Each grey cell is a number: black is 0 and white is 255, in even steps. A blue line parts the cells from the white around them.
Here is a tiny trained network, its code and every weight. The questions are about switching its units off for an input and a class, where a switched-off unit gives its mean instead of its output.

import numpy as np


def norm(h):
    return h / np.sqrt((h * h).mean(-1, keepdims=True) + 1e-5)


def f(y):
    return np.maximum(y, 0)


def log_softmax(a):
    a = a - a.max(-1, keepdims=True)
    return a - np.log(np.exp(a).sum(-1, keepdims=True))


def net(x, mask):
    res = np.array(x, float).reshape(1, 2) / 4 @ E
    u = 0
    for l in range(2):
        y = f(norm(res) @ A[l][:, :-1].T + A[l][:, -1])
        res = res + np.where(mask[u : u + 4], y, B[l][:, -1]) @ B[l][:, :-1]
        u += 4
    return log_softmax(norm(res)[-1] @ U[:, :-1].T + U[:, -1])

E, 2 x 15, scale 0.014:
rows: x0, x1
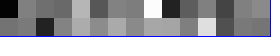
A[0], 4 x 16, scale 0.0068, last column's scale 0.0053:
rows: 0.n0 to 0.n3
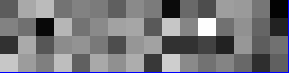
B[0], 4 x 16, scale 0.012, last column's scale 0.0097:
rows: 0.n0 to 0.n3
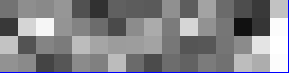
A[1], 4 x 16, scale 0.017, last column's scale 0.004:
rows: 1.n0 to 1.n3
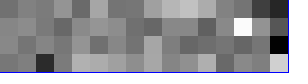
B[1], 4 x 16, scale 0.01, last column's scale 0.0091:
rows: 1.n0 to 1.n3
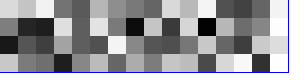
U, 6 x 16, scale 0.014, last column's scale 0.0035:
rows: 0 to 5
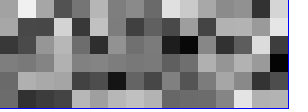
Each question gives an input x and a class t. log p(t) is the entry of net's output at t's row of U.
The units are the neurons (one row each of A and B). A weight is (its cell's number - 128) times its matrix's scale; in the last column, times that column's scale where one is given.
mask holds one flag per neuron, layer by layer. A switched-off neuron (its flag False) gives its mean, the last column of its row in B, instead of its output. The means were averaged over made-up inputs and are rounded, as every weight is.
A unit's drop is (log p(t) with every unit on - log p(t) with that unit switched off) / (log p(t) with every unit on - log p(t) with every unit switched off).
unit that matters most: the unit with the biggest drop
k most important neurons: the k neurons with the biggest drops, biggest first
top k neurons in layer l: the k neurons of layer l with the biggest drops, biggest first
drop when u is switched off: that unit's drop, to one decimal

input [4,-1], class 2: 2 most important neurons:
0.n0, 0.n3
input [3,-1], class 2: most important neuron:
0.n0
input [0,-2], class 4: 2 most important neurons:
0.n2, 0.n1
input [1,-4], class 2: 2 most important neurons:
1.n3, 0.n1
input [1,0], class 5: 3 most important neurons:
0.n2, 0.n1, 0.n3
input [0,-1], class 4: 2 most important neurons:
0.n2, 0.n1
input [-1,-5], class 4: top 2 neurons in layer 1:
1.n1, 1.n2
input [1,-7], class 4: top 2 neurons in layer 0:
0.n2, 0.n0
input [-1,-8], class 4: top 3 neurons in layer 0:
0.n0, 0.n2, 0.n3
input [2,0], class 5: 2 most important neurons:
0.n1, 0.n2
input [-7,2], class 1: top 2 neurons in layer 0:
0.n3, 0.n0
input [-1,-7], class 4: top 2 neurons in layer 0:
0.n0, 0.n2
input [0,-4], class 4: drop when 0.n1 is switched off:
0.1
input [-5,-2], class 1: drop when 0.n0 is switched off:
0.0
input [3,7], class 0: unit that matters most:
0.n1
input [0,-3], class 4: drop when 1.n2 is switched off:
0.1
